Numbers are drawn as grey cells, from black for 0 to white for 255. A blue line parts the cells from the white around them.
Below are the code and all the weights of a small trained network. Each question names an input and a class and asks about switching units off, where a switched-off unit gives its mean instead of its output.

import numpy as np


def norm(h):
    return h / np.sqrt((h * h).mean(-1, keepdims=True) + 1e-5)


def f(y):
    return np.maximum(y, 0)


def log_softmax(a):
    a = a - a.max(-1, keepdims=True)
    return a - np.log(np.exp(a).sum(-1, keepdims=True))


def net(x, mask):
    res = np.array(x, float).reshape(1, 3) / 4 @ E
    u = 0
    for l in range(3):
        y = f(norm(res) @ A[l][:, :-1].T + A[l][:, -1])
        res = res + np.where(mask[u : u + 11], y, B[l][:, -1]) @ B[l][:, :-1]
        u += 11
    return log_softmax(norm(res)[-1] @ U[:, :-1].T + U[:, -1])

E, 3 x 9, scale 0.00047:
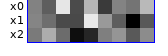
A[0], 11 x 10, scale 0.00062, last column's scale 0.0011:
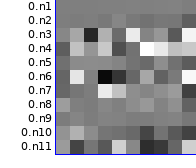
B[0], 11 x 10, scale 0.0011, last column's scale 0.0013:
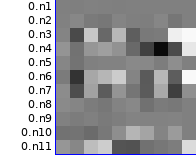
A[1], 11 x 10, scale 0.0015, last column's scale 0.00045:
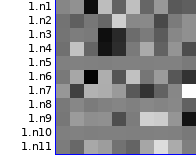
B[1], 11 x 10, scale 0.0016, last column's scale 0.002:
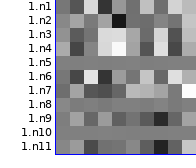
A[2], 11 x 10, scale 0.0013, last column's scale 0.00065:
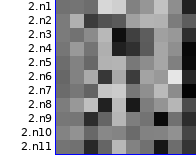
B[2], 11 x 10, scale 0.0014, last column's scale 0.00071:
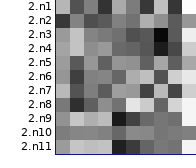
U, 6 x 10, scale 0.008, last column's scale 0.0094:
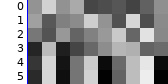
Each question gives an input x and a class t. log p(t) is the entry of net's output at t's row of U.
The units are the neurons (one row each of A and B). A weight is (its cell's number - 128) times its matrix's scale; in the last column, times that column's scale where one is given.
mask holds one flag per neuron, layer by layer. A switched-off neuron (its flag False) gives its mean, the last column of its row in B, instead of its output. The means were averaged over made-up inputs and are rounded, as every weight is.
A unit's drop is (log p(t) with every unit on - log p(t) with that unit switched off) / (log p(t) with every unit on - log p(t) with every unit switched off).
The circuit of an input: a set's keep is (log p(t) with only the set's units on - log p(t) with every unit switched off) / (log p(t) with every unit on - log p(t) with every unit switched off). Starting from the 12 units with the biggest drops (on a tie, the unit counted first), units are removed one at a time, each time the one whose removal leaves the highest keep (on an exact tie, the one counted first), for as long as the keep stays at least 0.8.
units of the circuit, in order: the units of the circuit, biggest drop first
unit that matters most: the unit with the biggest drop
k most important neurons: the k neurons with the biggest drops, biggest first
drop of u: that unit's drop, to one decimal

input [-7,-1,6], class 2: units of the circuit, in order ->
[1.n6]
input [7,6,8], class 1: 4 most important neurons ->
[1.n3; 1.n4; 0.n3; 1.n1]
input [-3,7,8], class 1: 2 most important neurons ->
[1.n4; 1.n3]
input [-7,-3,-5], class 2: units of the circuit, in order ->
[1.n1; 1.n6]
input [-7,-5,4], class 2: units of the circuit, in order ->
[1.n6; 1.n1]
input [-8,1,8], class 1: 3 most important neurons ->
[1.n4; 1.n3; 0.n3]
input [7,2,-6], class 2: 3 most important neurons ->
[1.n3; 1.n4; 0.n6]
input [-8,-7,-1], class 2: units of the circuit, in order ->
[1.n6; 1.n1]
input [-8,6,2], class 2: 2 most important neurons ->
[1.n6; 1.n1]
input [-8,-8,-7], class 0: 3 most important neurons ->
[1.n3; 1.n4; 0.n6]
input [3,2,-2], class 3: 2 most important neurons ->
[1.n7; 0.n3]
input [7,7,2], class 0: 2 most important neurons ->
[1.n1; 1.n6]
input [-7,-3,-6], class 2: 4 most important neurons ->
[1.n1; 1.n6; 0.n6; 1.n3]
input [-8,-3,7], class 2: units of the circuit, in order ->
[1.n6]
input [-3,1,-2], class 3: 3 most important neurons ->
[0.n3; 1.n7; 1.n3]
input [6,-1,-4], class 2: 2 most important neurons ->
[1.n3; 1.n4]
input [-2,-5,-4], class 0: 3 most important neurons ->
[1.n3; 1.n4; 0.n6]
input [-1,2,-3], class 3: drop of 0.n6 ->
0.5
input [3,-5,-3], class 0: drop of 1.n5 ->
0.0
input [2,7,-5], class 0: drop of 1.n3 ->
0.1
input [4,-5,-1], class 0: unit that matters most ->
1.n1
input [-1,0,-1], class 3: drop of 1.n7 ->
0.8
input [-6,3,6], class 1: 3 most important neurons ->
[1.n4; 1.n3; 0.n3]
